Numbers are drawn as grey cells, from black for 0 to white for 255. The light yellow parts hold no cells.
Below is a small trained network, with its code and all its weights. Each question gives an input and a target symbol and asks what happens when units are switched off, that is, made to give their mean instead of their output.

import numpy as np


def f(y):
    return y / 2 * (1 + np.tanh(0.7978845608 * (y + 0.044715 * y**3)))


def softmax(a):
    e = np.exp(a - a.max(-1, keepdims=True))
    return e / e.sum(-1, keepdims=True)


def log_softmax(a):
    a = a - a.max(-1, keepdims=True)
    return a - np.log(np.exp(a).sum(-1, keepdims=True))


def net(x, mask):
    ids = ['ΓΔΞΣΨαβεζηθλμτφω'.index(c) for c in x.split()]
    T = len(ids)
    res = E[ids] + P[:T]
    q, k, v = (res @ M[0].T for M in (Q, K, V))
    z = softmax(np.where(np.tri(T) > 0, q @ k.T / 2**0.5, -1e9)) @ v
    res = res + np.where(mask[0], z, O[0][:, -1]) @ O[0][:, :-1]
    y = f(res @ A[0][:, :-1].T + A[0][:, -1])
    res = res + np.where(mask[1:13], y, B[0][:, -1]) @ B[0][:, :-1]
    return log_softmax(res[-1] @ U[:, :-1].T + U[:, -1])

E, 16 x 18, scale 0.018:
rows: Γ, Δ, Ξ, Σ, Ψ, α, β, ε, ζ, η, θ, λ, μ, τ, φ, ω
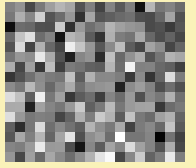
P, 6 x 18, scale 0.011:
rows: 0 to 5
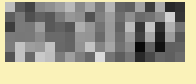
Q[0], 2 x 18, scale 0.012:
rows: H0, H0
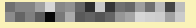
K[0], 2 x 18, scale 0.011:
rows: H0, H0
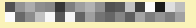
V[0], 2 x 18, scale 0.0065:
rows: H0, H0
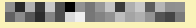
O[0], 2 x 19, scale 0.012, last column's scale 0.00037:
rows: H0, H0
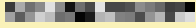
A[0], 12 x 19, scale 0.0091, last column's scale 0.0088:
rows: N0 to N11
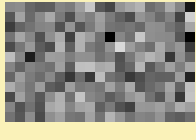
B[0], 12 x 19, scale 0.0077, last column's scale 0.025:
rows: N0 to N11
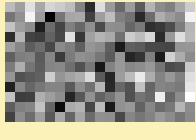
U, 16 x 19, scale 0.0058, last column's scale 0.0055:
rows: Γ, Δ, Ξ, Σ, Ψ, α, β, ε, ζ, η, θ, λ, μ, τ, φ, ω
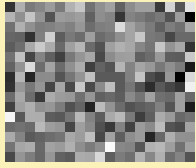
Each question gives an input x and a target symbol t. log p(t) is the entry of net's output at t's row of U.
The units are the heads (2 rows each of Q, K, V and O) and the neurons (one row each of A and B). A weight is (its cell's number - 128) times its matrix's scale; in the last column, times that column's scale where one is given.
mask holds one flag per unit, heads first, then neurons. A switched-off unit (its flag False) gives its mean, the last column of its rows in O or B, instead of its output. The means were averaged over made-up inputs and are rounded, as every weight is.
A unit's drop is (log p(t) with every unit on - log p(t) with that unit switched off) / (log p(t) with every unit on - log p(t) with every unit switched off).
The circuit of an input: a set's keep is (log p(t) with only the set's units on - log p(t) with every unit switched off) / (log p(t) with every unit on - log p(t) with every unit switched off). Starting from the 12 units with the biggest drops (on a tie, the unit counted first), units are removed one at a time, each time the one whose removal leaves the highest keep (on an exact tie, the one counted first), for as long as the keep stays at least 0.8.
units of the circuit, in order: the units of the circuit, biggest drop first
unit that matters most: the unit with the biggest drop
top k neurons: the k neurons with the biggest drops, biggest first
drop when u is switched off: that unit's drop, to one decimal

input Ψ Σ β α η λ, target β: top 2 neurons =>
[N7 N1]
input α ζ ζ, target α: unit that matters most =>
N1
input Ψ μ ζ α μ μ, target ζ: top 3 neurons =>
[N7 N9 N0]
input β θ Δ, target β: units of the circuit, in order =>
[N7 N1 H0 N9]
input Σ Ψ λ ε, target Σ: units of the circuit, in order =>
[H0 N1]
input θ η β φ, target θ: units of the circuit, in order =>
[H0 N7]
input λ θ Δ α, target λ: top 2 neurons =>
[N1 N8]
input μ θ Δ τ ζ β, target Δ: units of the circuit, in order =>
[N0 H0 N4]
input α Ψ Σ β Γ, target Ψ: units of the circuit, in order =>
[H0 N8]
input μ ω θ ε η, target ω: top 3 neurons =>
[N7 N1 N3]
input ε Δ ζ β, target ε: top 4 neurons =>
[N1 N0 N9 N8]
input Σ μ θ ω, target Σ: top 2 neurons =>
[N1 N0]
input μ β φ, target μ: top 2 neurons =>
[N1 N3]
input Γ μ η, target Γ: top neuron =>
[N9]
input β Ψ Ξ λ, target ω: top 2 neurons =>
[N6 N9]
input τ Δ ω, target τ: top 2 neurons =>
[N4 N1]
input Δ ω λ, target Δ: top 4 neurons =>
[N0 N4 N7 N3]
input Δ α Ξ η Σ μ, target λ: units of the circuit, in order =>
[N8 N3]
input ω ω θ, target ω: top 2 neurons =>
[N7 N1]
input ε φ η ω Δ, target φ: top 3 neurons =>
[N0 N3 N9]
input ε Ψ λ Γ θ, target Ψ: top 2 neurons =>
[N8 N2]
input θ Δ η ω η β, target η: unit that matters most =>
N0
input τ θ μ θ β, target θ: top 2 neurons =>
[N7 N8]
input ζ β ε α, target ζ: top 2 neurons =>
[N7 N9]
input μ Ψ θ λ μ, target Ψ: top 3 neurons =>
[N8 N2 N9]
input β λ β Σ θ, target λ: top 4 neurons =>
[N1 N8 N7 N3]
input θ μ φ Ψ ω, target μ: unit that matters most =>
H0
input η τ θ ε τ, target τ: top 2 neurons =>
[N4 N1]
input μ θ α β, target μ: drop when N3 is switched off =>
0.4
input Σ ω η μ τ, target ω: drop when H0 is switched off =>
1.3
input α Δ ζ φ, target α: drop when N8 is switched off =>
0.4
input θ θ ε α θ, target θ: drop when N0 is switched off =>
-0.1
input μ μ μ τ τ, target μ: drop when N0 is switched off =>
0.1
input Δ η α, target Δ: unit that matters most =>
N0
